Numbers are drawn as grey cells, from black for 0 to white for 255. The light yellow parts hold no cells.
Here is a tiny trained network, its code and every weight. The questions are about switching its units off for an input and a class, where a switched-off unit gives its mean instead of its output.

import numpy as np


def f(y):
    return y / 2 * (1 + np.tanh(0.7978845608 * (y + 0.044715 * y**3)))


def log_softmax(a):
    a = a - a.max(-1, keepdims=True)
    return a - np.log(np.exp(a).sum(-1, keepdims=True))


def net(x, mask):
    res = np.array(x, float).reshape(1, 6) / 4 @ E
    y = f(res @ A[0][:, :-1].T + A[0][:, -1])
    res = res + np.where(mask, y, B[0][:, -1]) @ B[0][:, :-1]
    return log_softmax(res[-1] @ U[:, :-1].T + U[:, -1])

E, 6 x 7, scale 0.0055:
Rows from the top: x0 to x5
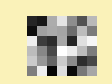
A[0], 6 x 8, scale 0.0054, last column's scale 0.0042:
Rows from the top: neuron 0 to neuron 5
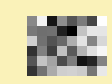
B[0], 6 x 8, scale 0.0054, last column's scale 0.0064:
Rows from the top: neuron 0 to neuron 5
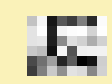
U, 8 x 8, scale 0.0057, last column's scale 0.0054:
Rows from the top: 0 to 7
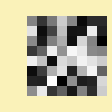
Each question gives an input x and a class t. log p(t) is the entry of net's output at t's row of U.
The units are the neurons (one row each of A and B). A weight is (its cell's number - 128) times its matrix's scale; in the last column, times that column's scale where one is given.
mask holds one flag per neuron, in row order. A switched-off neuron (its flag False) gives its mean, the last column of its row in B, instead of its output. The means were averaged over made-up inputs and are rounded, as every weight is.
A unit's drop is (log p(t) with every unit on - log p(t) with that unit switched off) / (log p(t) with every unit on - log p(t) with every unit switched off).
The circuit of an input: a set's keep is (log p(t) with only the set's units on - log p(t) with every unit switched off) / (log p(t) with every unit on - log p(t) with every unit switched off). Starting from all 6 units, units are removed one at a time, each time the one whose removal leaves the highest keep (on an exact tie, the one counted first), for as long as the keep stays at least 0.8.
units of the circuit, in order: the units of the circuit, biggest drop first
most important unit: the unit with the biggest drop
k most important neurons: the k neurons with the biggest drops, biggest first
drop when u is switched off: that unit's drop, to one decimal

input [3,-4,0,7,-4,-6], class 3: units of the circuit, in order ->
[neuron 1; neuron 5]
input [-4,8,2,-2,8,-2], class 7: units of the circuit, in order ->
[neuron 1; neuron 3]
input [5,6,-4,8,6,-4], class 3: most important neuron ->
[neuron 5]
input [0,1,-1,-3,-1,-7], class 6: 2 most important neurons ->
[neuron 3; neuron 1]
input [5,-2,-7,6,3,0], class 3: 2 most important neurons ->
[neuron 5; neuron 0]
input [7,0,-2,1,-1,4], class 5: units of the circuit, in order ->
[neuron 1; neuron 2]
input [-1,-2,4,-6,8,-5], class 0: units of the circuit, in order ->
[neuron 3; neuron 0]
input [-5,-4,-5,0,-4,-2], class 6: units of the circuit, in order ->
[neuron 3; neuron 1]
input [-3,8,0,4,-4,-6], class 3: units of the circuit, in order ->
[neuron 5; neuron 0]
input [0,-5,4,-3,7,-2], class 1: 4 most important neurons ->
[neuron 1; neuron 3; neuron 5; neuron 0]
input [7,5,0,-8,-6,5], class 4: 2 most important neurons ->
[neuron 1; neuron 3]
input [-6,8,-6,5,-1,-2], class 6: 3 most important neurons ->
[neuron 1; neuron 3; neuron 4]
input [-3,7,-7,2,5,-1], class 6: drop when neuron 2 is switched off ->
0.0
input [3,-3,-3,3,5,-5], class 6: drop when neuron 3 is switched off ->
0.2
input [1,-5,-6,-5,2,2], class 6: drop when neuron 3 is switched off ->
0.1
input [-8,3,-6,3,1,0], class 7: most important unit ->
neuron 0
